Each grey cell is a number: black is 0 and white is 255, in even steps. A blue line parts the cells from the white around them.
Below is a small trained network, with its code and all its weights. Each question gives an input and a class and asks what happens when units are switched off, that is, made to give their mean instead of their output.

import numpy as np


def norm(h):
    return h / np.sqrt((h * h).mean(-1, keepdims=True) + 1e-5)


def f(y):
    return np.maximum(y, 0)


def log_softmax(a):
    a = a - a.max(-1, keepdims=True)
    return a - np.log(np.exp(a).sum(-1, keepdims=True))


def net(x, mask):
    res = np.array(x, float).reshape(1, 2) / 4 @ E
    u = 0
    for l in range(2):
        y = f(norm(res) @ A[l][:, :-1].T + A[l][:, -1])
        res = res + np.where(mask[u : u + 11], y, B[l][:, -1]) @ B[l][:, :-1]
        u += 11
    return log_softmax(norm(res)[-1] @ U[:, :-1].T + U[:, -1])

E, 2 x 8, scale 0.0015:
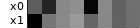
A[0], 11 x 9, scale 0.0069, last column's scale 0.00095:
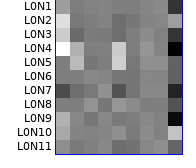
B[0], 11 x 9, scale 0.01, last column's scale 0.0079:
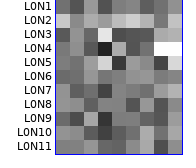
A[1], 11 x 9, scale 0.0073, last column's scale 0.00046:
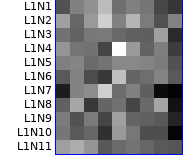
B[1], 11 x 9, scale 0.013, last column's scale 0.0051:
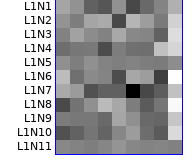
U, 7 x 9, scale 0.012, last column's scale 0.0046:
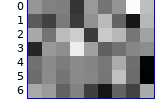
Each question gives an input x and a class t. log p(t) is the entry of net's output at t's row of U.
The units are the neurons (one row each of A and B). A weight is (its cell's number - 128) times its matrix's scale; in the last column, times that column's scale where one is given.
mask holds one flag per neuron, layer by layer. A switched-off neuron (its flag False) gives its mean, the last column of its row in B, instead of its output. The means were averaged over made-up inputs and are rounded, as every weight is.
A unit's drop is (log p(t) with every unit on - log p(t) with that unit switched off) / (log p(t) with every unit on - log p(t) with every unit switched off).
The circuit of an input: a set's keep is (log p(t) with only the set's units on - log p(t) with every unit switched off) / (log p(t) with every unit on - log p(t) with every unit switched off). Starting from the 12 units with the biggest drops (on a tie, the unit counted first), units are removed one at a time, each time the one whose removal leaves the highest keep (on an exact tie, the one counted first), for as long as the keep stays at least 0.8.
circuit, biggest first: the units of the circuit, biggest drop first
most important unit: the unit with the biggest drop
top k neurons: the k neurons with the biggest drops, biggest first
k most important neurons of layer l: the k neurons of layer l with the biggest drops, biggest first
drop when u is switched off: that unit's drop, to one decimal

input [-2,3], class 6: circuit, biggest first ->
[L0N4; L1N7]
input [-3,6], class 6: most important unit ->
L0N4
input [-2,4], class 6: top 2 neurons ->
[L0N4; L0N2]
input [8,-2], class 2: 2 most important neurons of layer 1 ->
[L1N7; L1N10]
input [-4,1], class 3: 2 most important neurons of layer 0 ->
[L0N4; L0N5]
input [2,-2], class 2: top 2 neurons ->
[L0N2; L0N4]
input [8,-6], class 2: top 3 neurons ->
[L0N4; L0N2; L0N5]
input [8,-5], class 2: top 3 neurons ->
[L0N4; L0N5; L0N2]
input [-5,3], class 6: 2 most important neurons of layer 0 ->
[L0N5; L0N2]
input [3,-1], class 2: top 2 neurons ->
[L0N4; L0N5]
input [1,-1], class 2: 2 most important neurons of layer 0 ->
[L0N2; L0N4]
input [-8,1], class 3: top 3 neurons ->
[L0N5; L0N4; L1N8]
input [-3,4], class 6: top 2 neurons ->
[L0N4; L1N7]
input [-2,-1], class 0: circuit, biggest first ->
[L0N4]
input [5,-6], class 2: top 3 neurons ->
[L0N4; L0N2; L0N3]
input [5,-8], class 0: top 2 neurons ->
[L0N2; L0N5]
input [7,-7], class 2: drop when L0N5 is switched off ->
0.1
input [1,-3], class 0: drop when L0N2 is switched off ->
0.2
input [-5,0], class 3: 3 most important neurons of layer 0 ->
[L0N5; L0N4; L0N2]
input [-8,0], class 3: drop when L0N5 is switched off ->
1.0
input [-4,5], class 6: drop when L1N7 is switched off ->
0.3
